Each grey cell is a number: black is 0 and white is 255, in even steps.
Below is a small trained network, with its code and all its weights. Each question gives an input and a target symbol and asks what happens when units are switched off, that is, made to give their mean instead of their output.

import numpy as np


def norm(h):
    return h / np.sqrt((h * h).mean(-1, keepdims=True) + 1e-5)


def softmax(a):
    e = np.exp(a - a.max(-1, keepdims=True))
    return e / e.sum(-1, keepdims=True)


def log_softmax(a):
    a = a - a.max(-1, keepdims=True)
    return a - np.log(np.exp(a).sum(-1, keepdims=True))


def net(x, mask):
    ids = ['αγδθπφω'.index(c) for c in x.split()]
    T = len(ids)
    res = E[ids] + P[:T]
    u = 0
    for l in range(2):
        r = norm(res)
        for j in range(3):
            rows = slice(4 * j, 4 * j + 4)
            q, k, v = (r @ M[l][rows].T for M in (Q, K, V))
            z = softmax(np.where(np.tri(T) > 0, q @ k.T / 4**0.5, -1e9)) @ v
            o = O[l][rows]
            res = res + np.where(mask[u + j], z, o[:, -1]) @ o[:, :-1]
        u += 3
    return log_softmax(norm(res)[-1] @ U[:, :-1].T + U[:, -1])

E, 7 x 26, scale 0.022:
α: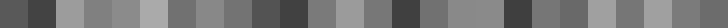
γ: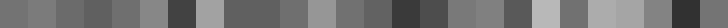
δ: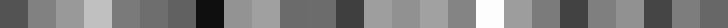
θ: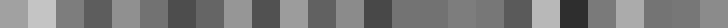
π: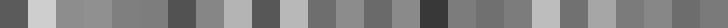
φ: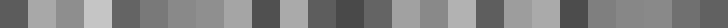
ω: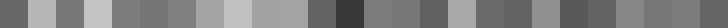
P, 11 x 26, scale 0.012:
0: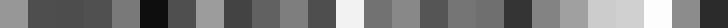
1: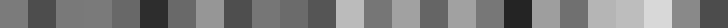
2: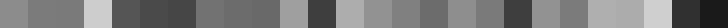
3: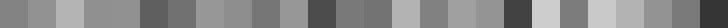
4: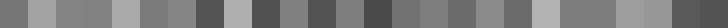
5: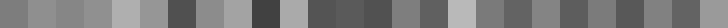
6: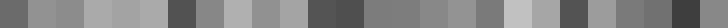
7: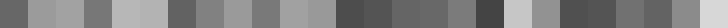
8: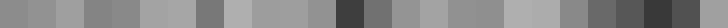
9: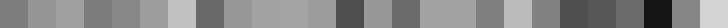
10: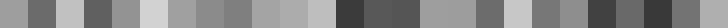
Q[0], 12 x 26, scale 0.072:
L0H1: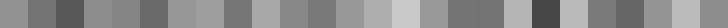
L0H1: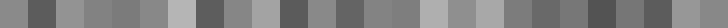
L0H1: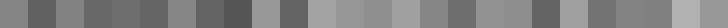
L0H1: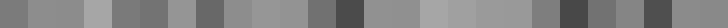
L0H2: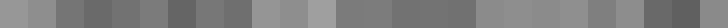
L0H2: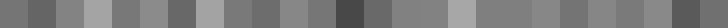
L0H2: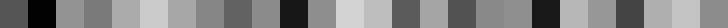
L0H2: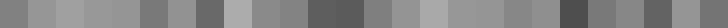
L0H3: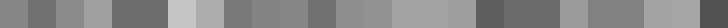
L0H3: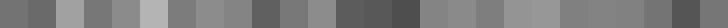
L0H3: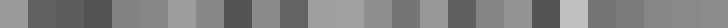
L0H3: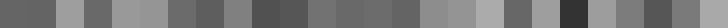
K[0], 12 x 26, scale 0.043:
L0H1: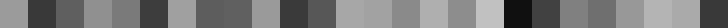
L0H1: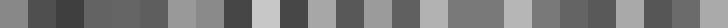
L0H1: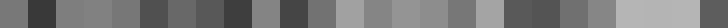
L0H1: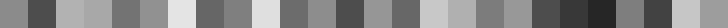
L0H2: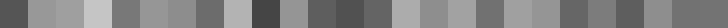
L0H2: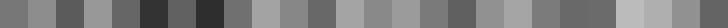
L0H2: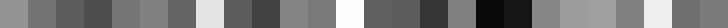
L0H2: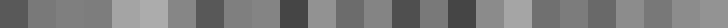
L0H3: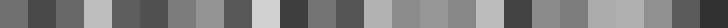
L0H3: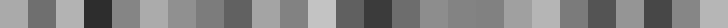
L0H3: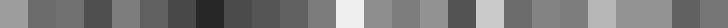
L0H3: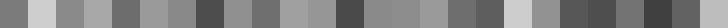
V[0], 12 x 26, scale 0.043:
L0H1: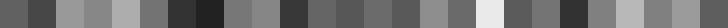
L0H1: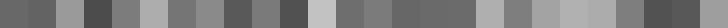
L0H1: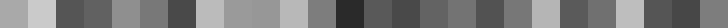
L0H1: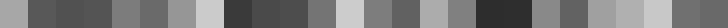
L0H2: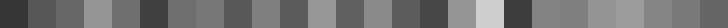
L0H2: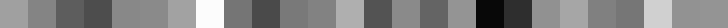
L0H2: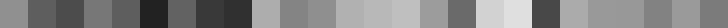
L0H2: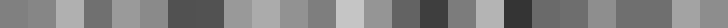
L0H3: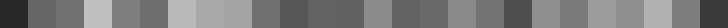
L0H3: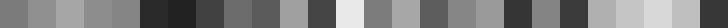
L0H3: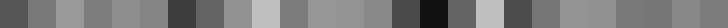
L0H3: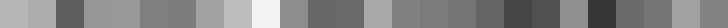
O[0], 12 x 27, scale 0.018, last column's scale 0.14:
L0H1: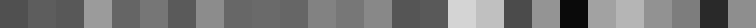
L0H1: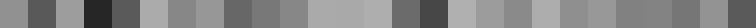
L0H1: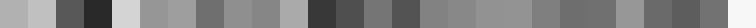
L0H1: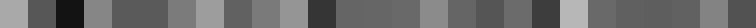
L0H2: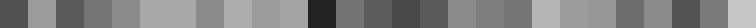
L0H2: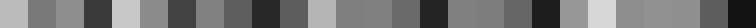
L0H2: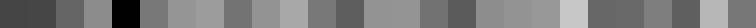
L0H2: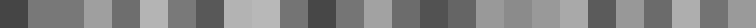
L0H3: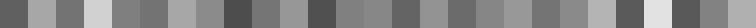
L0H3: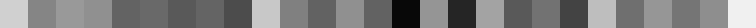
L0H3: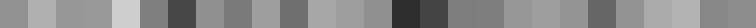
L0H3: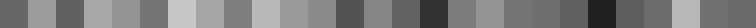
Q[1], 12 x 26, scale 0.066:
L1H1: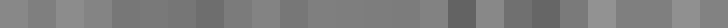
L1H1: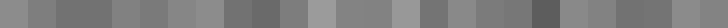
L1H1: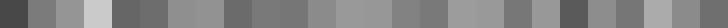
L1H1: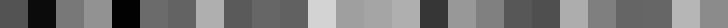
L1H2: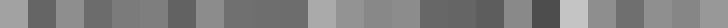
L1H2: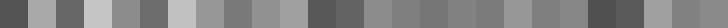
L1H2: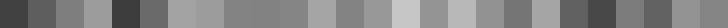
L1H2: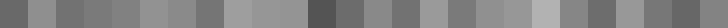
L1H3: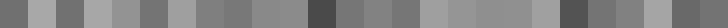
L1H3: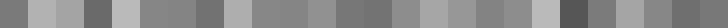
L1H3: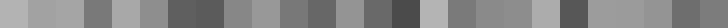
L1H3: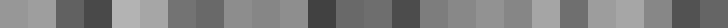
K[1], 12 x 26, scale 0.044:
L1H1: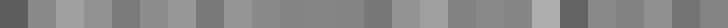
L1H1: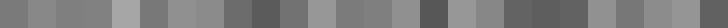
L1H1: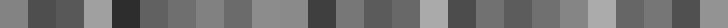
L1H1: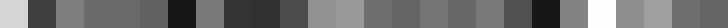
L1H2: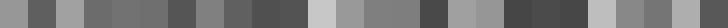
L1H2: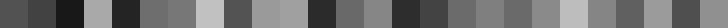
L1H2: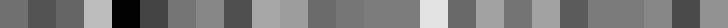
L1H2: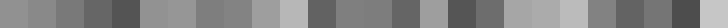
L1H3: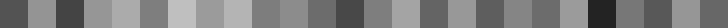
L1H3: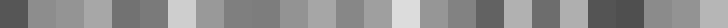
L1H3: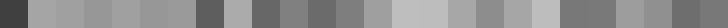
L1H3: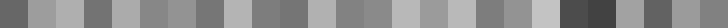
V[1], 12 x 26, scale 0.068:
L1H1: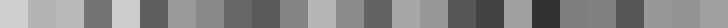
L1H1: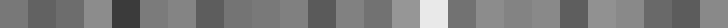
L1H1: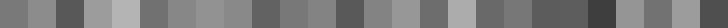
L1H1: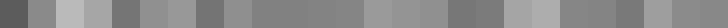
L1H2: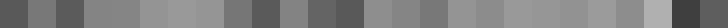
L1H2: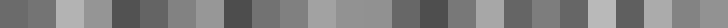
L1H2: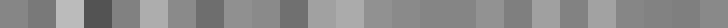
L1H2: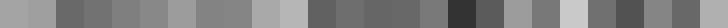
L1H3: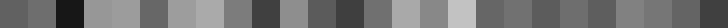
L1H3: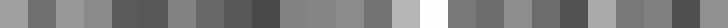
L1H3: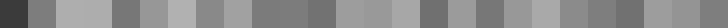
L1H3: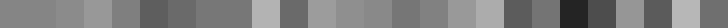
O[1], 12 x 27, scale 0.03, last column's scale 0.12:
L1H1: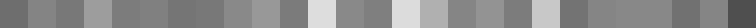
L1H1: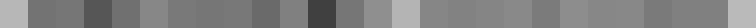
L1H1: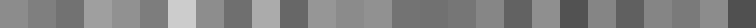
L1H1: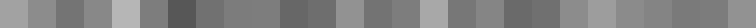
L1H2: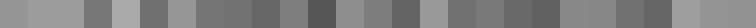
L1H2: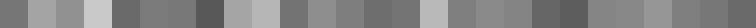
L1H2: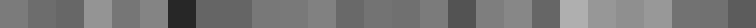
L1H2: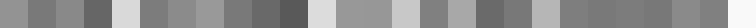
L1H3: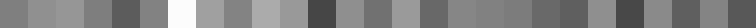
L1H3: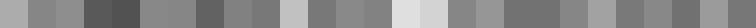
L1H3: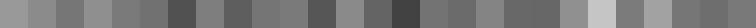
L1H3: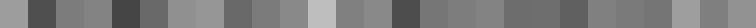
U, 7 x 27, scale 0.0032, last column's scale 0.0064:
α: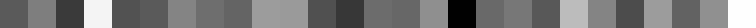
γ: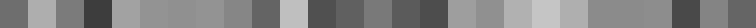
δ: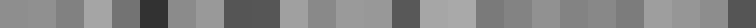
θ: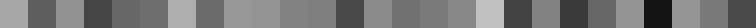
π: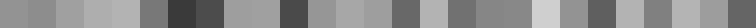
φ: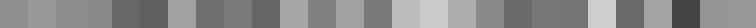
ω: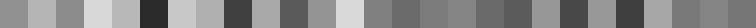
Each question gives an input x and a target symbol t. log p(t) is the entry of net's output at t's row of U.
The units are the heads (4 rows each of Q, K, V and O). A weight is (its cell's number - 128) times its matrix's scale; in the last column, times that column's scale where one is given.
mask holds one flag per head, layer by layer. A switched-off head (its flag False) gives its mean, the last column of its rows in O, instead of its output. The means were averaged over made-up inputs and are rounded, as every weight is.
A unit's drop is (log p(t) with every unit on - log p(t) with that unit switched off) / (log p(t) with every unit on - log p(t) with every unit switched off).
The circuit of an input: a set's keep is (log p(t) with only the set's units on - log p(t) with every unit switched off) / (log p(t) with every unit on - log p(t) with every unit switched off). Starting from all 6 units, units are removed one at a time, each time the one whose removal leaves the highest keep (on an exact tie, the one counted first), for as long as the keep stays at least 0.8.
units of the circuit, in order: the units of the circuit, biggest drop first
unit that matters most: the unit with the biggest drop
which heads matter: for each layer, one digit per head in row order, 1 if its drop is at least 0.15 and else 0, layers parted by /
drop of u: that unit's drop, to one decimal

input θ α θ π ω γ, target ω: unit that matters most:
L0H3
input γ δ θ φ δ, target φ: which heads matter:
101 / 001
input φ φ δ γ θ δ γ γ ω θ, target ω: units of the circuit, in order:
(L0H3 L1H1)
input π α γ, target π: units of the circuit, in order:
(L0H3 L1H3)
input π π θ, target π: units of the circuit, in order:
(L0H3 L1H3)
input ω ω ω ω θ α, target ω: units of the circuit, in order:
(L1H1 L0H3 L0H2)
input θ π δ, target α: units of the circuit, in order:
(L0H2 L0H1 L1H2)
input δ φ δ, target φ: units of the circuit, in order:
(L0H3 L1H3)
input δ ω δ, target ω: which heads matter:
101 / 010
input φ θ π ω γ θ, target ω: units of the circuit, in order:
(L1H1 L0H2)
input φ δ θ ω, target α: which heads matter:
011 / 000
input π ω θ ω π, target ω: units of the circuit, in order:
(L0H3 L1H1 L0H2)
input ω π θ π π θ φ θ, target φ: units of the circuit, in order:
(L0H2 L1H3 L0H3)
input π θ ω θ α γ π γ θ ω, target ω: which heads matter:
001 / 101
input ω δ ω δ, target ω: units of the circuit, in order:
(L0H3 L1H2)
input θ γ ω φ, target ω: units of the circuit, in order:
(L0H3 L0H2 L1H1)
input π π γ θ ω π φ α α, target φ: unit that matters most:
L1H3
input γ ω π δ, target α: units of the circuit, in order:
(L0H2 L1H2 L0H1)
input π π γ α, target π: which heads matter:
011 / 101
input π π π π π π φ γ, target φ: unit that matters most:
L0H2
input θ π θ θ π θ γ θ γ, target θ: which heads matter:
011 / 011
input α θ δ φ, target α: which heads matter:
010 / 000
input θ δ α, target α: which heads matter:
010 / 000
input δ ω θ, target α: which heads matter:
011 / 000
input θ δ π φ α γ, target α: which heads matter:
010 / 000
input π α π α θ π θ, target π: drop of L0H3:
0.1
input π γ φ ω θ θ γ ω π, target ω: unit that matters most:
L0H3
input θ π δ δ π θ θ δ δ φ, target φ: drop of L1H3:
0.3
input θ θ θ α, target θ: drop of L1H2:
0.0
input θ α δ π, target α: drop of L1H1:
0.1
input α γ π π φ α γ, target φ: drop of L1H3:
0.2
